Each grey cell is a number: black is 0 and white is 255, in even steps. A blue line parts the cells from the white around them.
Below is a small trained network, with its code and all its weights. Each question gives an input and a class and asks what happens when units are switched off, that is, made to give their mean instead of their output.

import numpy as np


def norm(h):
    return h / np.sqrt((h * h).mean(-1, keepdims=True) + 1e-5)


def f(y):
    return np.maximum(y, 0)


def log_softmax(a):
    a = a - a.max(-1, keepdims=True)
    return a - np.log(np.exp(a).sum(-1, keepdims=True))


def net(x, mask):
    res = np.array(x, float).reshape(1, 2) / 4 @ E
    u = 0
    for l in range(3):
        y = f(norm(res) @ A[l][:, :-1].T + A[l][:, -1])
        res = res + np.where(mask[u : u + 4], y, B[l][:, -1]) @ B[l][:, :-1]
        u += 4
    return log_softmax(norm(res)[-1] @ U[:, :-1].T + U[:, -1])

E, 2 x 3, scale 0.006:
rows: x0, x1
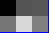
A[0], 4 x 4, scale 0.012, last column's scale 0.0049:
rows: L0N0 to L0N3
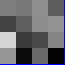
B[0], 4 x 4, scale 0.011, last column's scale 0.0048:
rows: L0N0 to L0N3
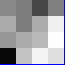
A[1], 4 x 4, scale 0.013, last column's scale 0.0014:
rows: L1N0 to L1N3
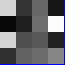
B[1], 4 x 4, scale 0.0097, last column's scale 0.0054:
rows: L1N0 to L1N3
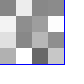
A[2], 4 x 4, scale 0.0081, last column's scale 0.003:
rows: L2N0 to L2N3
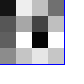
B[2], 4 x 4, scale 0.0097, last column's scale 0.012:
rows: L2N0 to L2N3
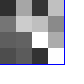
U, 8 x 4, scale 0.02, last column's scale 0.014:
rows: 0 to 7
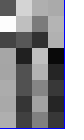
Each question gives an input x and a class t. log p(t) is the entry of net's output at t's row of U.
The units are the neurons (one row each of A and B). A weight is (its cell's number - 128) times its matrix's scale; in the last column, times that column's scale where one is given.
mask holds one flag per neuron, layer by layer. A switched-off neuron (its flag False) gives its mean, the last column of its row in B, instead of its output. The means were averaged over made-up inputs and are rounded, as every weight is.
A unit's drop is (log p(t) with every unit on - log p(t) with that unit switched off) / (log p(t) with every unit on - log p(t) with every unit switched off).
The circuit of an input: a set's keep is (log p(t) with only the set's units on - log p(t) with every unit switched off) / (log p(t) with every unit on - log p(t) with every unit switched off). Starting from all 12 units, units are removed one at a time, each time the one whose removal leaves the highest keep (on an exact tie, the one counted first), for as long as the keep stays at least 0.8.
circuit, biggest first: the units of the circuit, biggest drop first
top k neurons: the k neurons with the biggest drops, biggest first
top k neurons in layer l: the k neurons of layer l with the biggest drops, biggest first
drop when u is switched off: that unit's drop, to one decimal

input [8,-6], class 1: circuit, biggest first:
[L1N1]
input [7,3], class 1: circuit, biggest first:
[L1N1; L0N3]
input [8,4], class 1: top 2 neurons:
[L1N1; L0N3]
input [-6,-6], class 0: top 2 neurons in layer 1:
[L1N1; L1N3]
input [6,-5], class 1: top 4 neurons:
[L1N1; L0N2; L1N3; L2N2]
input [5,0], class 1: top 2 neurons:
[L0N2; L1N1]
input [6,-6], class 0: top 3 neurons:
[L0N3; L1N1; L0N1]
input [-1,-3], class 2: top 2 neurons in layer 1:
[L1N1; L1N3]
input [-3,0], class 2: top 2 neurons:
[L1N1; L0N1]
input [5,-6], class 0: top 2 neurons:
[L0N3; L1N1]
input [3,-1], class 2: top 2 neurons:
[L0N1; L2N2]
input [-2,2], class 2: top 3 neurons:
[L1N1; L1N3; L0N1]
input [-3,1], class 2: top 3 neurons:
[L1N1; L0N1; L1N3]
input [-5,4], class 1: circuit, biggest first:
[L0N3]
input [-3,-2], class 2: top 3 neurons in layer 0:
[L0N1; L0N2; L0N3]
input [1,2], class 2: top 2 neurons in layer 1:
[L1N3; L1N1]
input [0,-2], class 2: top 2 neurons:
[L2N0; L1N1]
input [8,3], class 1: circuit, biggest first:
[L1N1; L0N3]
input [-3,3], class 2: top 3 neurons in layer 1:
[L1N1; L1N3; L1N0]
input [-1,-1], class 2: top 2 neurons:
[L1N1; L1N3]
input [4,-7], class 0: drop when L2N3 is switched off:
-0.1
